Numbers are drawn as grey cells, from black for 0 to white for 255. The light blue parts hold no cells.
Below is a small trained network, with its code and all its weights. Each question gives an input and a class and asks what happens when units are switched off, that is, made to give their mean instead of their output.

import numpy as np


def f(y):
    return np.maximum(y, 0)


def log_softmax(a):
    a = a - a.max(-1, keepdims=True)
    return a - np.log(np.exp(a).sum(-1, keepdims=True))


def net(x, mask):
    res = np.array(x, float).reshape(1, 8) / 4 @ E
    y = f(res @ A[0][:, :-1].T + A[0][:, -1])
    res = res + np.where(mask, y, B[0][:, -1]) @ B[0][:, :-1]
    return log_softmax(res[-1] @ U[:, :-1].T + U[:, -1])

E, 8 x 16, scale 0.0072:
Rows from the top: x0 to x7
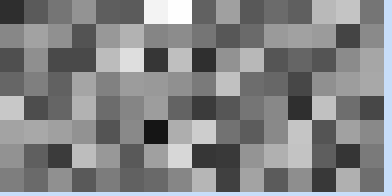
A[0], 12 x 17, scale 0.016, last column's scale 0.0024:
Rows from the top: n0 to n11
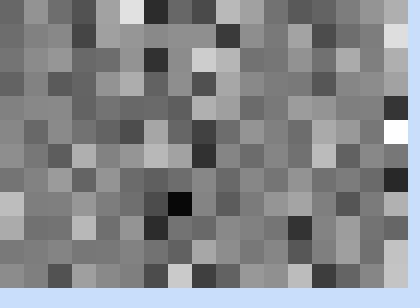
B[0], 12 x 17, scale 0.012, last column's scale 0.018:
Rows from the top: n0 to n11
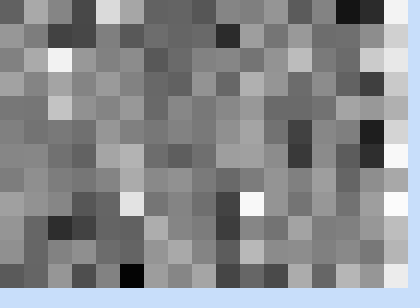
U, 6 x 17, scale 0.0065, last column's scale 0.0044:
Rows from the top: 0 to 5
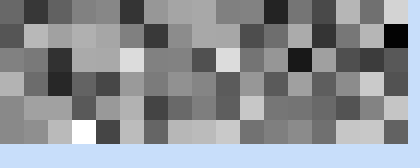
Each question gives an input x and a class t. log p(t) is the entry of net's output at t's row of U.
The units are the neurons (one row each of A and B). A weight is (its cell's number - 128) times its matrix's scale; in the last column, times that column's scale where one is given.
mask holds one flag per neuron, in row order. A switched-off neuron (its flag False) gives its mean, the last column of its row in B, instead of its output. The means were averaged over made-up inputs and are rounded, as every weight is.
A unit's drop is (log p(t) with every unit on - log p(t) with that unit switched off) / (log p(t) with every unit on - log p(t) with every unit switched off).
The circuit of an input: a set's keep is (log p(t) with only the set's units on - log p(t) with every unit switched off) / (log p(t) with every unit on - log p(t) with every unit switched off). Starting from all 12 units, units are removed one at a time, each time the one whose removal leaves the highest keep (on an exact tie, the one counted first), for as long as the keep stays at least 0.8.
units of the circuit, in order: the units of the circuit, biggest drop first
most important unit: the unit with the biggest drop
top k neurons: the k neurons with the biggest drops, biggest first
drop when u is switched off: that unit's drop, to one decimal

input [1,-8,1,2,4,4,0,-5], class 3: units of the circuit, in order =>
[n9; n0]
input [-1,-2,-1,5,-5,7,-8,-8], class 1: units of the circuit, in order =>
[n2; n8]
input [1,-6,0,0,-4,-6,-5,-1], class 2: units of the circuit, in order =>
[n11; n8]
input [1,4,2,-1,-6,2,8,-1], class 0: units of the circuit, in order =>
[n11]
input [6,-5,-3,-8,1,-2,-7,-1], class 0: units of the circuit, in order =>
[n0; n8]
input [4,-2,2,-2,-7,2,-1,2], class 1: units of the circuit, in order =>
[n8; n6; n2]
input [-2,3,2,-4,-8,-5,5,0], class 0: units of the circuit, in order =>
[n11; n8]
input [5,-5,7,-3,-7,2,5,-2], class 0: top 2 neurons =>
[n11; n8]
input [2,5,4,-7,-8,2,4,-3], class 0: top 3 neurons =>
[n11; n8; n6]
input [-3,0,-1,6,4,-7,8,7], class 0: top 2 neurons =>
[n11; n0]
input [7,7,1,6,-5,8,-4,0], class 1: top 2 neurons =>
[n8; n2]
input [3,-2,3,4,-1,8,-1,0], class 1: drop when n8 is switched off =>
0.3
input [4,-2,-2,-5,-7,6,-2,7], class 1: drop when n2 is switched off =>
0.2
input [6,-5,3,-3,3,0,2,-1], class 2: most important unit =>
n6
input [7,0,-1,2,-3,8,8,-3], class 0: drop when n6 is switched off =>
0.0
